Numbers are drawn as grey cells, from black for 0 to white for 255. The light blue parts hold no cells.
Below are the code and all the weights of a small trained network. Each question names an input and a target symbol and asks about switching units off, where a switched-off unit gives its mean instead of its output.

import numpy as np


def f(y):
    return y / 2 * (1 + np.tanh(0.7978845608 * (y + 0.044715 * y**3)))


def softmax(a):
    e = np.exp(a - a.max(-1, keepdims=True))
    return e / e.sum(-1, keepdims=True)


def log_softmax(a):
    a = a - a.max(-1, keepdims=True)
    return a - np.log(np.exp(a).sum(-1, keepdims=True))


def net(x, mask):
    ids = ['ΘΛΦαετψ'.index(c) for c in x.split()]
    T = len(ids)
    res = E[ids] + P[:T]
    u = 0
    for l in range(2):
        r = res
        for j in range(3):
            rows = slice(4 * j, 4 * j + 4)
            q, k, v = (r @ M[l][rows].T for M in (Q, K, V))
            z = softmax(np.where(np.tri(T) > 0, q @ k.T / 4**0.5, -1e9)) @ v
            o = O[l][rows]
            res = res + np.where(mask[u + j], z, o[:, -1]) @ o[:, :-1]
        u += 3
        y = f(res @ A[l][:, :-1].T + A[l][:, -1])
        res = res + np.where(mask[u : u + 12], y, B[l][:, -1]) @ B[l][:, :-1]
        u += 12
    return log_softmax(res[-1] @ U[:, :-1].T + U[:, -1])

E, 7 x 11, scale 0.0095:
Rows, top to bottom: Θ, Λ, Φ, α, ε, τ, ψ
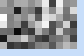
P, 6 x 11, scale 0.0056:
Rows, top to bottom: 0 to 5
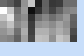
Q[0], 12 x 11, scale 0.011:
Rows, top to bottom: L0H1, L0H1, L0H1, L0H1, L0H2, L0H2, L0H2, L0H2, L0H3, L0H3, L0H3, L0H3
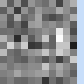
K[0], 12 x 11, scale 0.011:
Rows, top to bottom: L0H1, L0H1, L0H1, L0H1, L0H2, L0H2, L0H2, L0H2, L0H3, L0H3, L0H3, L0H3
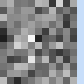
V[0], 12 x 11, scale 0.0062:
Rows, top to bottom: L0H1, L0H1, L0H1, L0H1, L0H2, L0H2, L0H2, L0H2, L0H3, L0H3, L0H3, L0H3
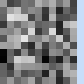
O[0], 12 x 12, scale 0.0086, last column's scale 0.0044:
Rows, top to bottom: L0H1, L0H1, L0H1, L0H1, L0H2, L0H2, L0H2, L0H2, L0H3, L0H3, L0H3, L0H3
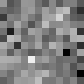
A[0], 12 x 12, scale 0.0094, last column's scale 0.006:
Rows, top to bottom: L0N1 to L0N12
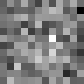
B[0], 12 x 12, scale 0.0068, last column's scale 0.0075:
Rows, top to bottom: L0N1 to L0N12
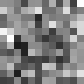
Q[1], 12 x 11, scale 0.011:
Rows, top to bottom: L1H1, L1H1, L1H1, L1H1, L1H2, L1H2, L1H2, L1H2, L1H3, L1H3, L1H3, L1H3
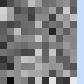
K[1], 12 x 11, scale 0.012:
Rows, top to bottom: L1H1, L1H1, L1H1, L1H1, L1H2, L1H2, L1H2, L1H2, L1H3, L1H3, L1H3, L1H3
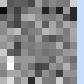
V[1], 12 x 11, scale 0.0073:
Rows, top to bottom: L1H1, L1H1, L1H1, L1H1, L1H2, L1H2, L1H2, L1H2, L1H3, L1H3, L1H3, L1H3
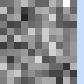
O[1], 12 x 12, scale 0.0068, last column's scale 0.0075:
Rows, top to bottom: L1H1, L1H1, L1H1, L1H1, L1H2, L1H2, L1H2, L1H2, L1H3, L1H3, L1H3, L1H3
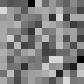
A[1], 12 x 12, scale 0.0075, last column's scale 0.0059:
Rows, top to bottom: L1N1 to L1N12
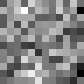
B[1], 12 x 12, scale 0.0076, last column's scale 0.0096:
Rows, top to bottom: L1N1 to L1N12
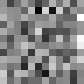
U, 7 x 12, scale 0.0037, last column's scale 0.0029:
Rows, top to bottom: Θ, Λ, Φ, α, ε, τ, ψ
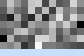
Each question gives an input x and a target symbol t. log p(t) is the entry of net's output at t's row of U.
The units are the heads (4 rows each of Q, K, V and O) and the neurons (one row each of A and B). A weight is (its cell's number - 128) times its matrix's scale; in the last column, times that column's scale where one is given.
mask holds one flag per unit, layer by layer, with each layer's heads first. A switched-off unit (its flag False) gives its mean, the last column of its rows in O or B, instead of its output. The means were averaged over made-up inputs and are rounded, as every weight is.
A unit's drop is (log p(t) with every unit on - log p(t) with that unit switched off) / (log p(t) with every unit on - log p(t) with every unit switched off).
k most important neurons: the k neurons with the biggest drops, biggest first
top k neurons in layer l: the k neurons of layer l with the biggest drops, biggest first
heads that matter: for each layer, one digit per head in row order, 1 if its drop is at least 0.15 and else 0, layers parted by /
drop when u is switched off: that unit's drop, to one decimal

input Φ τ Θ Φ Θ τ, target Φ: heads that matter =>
111 / 111
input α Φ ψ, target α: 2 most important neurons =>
L1N10; L0N5
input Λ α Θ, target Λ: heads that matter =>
111 / 101
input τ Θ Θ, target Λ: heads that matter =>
111 / 010
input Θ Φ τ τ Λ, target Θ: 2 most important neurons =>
L0N12; L1N9
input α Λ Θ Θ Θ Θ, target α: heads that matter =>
010 / 101
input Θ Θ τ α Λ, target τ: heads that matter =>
111 / 100
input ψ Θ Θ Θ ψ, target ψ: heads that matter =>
111 / 101
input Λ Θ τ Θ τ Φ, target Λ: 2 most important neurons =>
L0N6; L0N12
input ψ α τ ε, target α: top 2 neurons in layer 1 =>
L1N10; L1N6
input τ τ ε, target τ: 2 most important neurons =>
L1N4; L0N10
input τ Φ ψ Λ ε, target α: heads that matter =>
110 / 010
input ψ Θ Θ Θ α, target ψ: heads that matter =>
110 / 101
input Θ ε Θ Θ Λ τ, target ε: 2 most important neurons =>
L0N5; L1N7
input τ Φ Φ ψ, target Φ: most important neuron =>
L0N5
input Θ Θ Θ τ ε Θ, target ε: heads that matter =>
011 / 110
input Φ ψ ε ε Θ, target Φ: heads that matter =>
010 / 101
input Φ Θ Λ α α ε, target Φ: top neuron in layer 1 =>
L1N3
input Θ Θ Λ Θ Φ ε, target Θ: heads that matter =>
010 / 110
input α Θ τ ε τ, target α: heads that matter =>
111 / 111
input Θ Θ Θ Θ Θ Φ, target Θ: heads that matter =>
110 / 110
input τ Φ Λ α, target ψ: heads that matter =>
001 / 010
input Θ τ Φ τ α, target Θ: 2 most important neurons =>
L0N12; L1N9
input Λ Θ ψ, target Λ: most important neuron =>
L0N10
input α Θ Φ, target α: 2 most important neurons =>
L1N10; L0N5
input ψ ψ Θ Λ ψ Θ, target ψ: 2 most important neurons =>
L1N5; L0N11
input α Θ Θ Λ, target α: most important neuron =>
L1N10
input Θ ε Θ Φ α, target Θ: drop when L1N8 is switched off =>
0.0
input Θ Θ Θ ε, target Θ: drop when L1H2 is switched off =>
0.3
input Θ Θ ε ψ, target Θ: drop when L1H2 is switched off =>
0.3
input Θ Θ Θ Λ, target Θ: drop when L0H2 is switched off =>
1.0
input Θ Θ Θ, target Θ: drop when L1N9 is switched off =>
0.2
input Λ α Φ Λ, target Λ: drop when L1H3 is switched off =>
0.2
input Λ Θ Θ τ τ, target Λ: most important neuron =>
L0N5
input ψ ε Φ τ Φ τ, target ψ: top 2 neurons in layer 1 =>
L1N5; L1N8
